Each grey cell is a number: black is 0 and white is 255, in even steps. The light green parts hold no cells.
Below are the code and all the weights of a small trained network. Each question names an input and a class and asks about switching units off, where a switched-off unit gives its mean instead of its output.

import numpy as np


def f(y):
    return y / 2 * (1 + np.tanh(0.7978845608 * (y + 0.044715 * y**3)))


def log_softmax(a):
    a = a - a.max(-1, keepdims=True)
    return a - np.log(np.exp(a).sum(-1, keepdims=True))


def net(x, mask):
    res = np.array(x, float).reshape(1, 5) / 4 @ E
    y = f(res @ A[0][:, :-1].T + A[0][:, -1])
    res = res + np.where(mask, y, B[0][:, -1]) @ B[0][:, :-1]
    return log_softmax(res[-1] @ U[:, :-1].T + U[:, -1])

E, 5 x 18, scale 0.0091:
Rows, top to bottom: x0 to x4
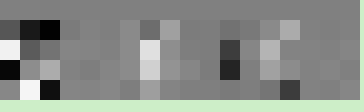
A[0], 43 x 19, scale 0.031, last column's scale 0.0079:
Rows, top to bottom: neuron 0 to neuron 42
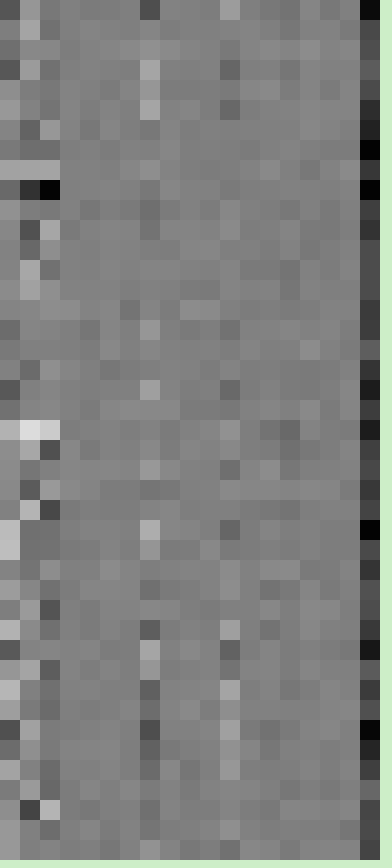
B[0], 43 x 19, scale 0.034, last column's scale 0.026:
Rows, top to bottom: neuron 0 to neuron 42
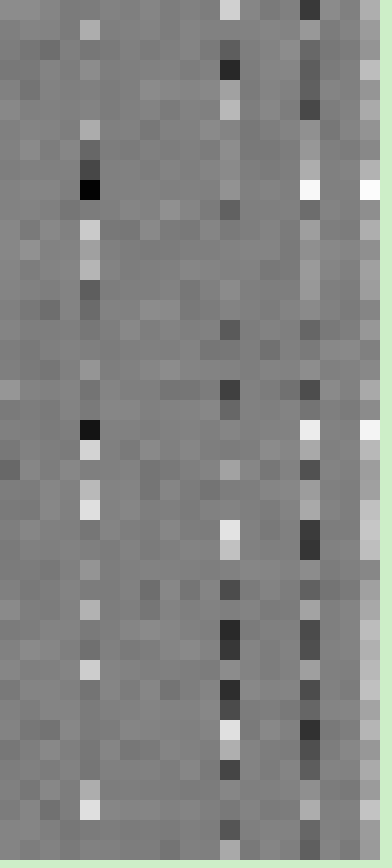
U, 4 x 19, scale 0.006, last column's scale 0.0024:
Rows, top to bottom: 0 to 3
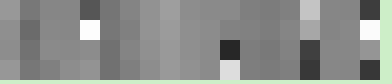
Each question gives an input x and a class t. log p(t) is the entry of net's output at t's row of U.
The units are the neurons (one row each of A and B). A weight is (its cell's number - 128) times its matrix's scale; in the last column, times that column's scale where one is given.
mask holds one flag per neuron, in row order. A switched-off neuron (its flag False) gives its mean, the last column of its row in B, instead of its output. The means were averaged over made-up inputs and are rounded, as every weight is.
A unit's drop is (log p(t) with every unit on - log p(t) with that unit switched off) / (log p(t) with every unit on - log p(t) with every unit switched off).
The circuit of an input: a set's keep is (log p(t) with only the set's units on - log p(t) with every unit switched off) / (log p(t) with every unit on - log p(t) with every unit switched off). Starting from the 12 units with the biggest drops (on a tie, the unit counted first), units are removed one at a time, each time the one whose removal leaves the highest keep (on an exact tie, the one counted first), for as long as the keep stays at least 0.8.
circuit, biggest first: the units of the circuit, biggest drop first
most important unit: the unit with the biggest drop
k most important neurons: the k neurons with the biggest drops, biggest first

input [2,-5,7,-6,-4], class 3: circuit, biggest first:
neuron 27
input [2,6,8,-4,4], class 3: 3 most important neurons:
neuron 26; neuron 27; neuron 21
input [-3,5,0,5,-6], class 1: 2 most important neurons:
neuron 21; neuron 40
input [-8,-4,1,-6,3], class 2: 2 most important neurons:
neuron 9; neuron 31
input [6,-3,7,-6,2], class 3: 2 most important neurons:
neuron 26; neuron 27
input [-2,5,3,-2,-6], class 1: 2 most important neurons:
neuron 21; neuron 40
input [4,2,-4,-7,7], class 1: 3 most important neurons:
neuron 25; neuron 22; neuron 30
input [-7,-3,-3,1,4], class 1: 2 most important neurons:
neuron 9; neuron 25
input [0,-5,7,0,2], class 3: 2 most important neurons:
neuron 9; neuron 26
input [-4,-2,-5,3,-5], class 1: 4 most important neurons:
neuron 26; neuron 40; neuron 27; neuron 11
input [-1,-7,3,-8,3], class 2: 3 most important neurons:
neuron 31; neuron 34; neuron 9
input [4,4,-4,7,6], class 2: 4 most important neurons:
neuron 3; neuron 32; neuron 19; neuron 40
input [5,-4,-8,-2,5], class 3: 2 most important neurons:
neuron 36; neuron 0
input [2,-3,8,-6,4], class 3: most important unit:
neuron 26
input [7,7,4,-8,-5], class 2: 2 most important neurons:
neuron 34; neuron 21
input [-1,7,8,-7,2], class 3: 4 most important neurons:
neuron 26; neuron 27; neuron 21; neuron 5
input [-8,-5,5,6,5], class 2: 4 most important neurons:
neuron 9; neuron 3; neuron 32; neuron 19
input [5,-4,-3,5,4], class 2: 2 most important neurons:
neuron 9; neuron 3
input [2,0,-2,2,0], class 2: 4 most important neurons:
neuron 9; neuron 21; neuron 26; neuron 27
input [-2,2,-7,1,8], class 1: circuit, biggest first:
neuron 25
